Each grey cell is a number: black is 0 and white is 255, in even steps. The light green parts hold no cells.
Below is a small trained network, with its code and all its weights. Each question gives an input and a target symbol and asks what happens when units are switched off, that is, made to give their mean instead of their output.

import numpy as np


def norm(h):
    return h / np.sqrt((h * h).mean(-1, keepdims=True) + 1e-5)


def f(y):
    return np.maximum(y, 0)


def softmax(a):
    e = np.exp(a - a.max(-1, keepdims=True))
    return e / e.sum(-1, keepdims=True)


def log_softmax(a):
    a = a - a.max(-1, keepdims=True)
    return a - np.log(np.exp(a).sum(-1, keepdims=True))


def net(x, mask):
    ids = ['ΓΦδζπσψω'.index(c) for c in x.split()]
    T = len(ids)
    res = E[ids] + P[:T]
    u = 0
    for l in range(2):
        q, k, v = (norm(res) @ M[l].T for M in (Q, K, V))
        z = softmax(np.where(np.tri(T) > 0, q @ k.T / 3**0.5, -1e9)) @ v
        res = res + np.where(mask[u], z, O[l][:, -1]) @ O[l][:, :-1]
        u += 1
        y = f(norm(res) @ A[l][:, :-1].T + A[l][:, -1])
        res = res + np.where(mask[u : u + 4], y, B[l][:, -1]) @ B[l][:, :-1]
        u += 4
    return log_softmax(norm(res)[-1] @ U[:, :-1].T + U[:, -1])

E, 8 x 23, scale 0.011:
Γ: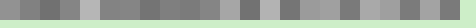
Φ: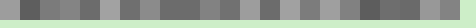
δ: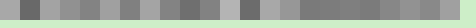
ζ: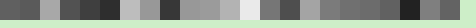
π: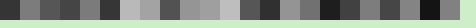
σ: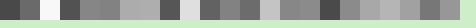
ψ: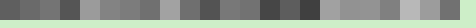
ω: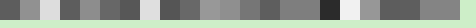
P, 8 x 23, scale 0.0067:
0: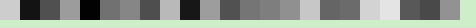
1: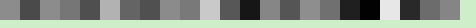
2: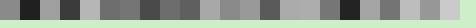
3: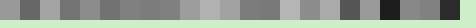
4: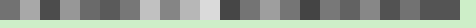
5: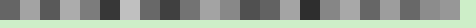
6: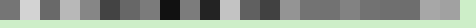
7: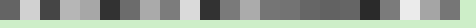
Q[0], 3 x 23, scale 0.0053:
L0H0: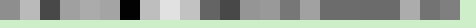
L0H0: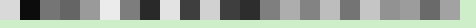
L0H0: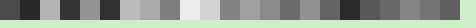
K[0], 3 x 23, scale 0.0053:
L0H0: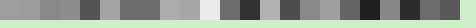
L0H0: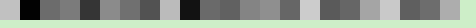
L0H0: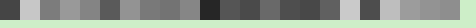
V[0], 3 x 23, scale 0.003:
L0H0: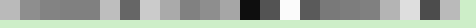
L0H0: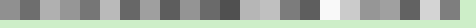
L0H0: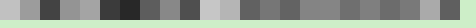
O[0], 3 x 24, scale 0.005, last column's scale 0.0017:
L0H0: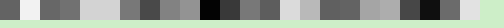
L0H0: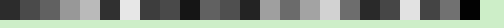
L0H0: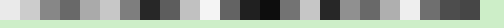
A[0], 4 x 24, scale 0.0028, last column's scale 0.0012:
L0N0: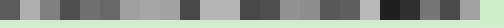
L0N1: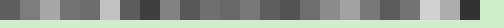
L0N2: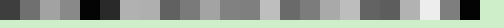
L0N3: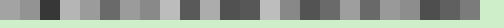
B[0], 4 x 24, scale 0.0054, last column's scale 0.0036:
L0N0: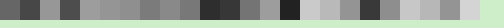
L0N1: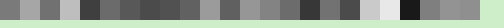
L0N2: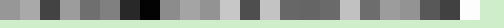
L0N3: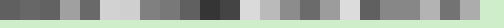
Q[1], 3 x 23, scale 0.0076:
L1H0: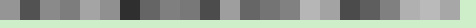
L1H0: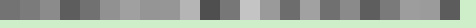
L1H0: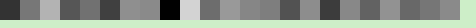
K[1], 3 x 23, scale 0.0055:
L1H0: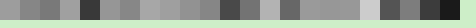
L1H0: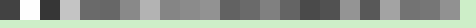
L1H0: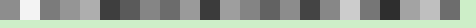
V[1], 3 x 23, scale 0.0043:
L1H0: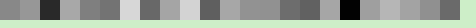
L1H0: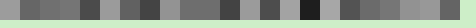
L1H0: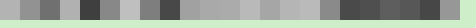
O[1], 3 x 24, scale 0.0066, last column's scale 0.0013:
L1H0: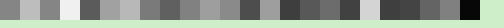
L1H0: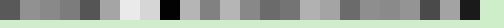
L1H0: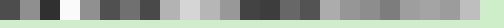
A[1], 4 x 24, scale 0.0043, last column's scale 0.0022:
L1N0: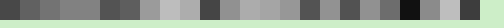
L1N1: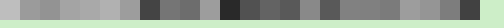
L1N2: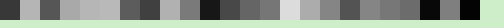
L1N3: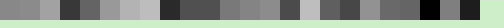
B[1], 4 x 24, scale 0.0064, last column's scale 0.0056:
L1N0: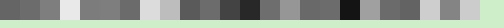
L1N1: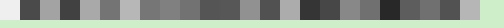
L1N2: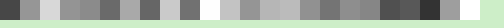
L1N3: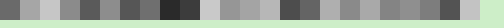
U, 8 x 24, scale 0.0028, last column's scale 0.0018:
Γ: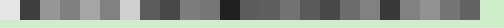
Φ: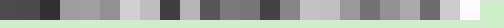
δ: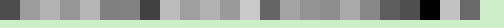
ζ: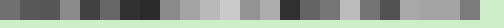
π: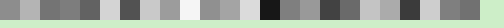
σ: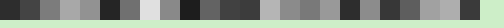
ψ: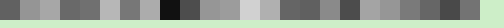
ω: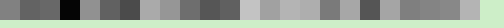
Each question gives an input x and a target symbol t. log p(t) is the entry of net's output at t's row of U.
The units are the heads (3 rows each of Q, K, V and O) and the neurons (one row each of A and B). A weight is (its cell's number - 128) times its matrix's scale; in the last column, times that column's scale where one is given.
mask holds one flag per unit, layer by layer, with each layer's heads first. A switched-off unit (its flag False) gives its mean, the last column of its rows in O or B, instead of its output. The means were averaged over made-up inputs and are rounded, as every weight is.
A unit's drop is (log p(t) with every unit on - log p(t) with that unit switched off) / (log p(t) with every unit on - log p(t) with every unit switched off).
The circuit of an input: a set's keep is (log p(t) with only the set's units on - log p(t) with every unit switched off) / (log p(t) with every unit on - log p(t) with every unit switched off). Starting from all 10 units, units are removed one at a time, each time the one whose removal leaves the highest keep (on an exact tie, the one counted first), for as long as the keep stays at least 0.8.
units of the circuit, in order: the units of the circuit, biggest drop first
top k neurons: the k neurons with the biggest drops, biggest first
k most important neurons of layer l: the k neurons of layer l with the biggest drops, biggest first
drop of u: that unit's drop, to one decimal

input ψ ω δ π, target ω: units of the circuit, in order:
L0N0, L1H0
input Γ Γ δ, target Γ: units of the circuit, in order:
L0H0, L1N1, L1H0
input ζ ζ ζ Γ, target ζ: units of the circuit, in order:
L0H0, L0N2
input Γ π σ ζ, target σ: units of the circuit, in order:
L0H0, L1N0
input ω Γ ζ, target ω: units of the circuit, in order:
L1H0
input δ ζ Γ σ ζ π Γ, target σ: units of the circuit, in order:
L1N0, L0H0
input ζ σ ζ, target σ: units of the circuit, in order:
L1N0, L0H0
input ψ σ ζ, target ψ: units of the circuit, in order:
L1H0, L1N3
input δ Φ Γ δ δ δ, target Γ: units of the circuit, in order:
L0H0, L1N1
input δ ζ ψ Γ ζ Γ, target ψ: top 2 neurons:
L0N0, L0N2
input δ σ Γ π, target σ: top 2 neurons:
L1N0, L0N0
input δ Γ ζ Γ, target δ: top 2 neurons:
L1N2, L1N0
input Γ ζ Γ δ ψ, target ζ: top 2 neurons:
L0N2, L1N0
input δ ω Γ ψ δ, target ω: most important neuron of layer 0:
L0N3
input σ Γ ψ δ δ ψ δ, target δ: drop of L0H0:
1.8
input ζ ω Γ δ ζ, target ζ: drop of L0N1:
0.0
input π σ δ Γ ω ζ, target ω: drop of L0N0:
0.1
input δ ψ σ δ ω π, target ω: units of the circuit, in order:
L1H0, L0N0
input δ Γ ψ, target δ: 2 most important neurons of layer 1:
L1N2, L1N0
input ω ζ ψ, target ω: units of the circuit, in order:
L1H0
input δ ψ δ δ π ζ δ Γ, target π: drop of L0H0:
0.8
